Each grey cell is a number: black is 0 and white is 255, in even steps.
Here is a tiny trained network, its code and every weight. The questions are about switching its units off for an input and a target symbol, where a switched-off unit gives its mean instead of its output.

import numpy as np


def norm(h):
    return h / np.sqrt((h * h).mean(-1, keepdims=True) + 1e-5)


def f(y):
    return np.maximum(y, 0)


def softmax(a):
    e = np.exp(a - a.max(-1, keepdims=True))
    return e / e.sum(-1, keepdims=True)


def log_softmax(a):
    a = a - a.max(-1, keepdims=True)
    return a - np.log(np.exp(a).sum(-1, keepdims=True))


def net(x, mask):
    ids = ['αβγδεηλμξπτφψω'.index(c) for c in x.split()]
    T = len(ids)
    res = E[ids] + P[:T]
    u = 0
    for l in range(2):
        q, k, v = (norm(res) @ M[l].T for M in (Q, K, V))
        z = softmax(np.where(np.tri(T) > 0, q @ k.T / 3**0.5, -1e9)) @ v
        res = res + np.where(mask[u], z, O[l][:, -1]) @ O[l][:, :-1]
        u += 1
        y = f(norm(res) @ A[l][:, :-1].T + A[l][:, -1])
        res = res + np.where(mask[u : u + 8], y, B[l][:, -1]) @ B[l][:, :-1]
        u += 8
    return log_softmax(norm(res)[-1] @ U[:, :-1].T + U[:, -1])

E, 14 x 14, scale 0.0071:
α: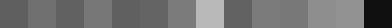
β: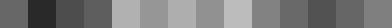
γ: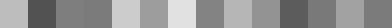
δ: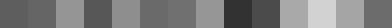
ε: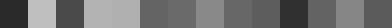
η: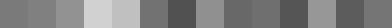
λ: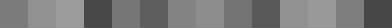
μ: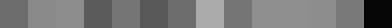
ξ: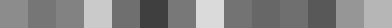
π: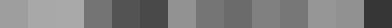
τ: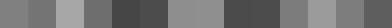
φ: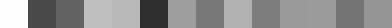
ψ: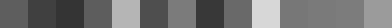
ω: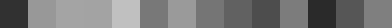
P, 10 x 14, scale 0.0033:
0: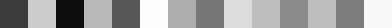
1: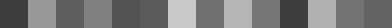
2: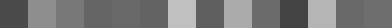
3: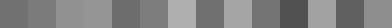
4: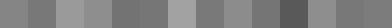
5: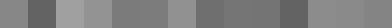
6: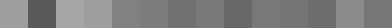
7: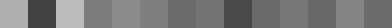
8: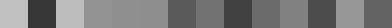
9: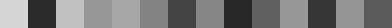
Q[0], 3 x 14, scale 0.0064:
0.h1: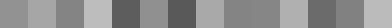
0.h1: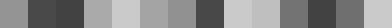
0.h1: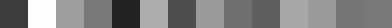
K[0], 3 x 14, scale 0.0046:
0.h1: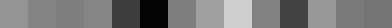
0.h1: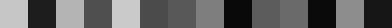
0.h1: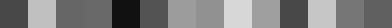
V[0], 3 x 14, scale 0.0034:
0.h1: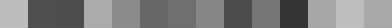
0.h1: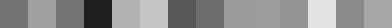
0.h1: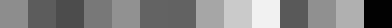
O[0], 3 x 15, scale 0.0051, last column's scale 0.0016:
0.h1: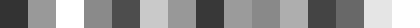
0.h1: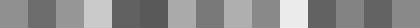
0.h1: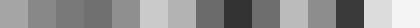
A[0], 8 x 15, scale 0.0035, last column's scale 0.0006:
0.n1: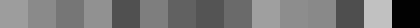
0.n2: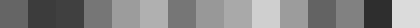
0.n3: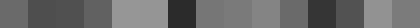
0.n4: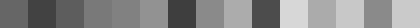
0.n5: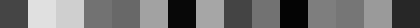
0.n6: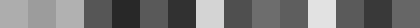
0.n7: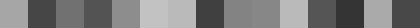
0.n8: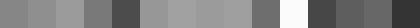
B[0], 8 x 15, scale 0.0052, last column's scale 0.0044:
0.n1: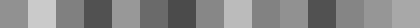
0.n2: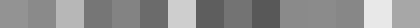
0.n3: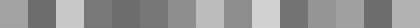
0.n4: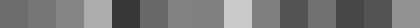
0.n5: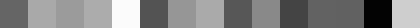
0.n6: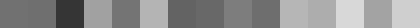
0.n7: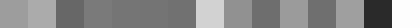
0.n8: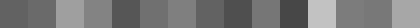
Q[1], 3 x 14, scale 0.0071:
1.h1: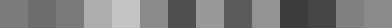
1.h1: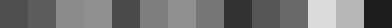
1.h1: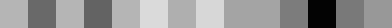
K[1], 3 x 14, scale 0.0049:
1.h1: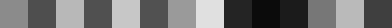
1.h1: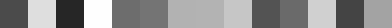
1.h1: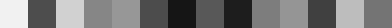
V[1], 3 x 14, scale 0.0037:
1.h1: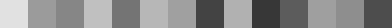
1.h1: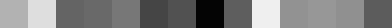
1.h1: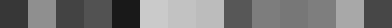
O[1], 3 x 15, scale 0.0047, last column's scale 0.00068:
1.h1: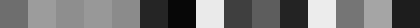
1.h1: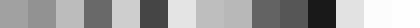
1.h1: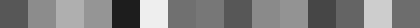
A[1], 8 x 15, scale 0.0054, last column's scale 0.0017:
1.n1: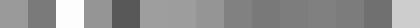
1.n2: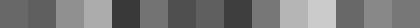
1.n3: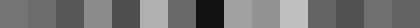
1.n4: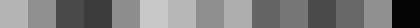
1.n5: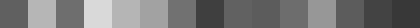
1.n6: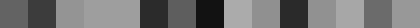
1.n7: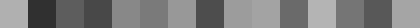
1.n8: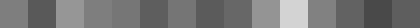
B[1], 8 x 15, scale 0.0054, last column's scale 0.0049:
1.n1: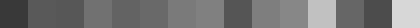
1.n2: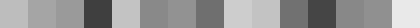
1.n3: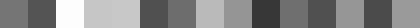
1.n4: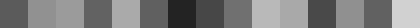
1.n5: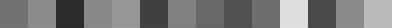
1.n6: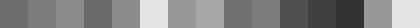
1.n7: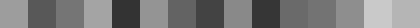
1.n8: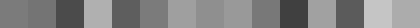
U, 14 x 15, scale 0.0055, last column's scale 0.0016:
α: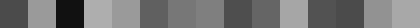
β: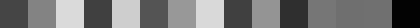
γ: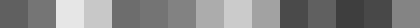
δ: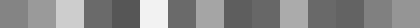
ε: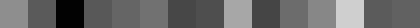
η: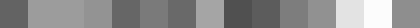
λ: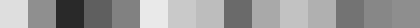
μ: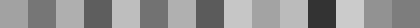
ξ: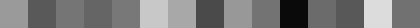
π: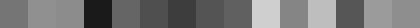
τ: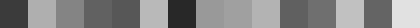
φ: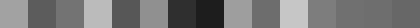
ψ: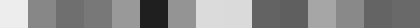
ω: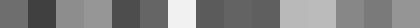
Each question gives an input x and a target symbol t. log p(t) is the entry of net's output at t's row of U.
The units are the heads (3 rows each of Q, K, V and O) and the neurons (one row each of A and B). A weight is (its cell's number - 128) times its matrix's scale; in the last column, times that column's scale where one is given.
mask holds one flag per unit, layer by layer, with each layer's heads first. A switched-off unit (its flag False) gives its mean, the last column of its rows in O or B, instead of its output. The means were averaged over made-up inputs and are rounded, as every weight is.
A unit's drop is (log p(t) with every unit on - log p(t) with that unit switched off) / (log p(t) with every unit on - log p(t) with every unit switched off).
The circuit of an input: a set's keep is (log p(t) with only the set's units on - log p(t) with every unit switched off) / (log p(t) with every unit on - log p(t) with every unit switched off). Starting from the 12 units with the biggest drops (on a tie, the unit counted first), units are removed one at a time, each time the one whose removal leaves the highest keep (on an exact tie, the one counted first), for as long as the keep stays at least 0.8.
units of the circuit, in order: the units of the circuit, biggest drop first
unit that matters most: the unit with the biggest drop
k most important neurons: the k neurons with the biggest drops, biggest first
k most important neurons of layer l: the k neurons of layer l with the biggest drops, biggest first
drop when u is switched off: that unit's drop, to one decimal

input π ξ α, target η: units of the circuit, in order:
1.h1, 0.n6
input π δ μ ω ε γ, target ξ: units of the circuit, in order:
0.h1, 1.n7, 1.n6, 0.n7
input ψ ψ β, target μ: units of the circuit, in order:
1.h1, 1.n4
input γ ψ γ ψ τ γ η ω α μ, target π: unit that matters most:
0.n8
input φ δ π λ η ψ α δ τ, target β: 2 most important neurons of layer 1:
1.n2, 1.n6
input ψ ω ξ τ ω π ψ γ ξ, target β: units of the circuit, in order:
0.h1, 0.n5
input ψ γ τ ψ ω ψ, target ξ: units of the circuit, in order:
1.n6, 1.n7
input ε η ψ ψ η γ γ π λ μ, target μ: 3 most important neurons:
1.n2, 0.n6, 0.n7
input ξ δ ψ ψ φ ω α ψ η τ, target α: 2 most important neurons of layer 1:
1.n5, 1.n8
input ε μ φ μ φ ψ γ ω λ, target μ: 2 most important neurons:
1.n2, 0.n6
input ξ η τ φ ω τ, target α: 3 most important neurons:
0.n5, 1.n5, 0.n6
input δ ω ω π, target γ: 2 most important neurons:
1.n2, 1.n3
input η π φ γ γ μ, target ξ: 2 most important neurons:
0.n7, 1.n6
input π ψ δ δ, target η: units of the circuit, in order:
1.h1
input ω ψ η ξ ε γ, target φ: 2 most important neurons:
1.n4, 1.n7
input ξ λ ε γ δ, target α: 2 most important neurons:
0.n5, 1.n5
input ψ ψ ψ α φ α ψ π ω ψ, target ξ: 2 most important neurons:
1.n7, 1.n6
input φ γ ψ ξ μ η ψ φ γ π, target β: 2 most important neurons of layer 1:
1.n6, 1.n2
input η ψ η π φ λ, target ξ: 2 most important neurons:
1.n6, 0.n7
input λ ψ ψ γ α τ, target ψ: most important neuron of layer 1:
1.n2
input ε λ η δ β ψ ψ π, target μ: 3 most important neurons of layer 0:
0.n6, 0.n7, 0.n3
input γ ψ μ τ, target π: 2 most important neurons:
1.n2, 0.n8
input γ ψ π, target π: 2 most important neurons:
1.n2, 0.n8
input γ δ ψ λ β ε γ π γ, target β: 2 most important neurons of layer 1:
1.n1, 1.n5
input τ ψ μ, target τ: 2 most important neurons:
0.n6, 1.n2
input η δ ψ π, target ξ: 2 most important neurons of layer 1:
1.n6, 1.n2
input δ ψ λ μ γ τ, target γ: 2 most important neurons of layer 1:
1.n2, 1.n3
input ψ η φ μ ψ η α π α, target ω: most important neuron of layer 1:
1.n1
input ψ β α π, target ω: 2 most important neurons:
0.n8, 1.n1
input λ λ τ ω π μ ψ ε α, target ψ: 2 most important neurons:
1.n2, 0.n2
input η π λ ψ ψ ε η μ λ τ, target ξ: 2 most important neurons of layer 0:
0.n7, 0.n6
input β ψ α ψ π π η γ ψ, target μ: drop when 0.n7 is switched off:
0.1
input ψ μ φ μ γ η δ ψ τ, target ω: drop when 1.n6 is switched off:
0.0
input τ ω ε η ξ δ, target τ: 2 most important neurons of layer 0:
0.n6, 0.n4
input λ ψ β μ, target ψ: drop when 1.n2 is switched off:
0.3
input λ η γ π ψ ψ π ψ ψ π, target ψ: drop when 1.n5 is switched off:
0.1
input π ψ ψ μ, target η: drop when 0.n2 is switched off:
0.0
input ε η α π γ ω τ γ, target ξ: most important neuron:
1.n7
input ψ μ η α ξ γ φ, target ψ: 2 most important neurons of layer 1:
1.n5, 1.n4
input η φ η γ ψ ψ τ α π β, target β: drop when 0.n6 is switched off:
0.1
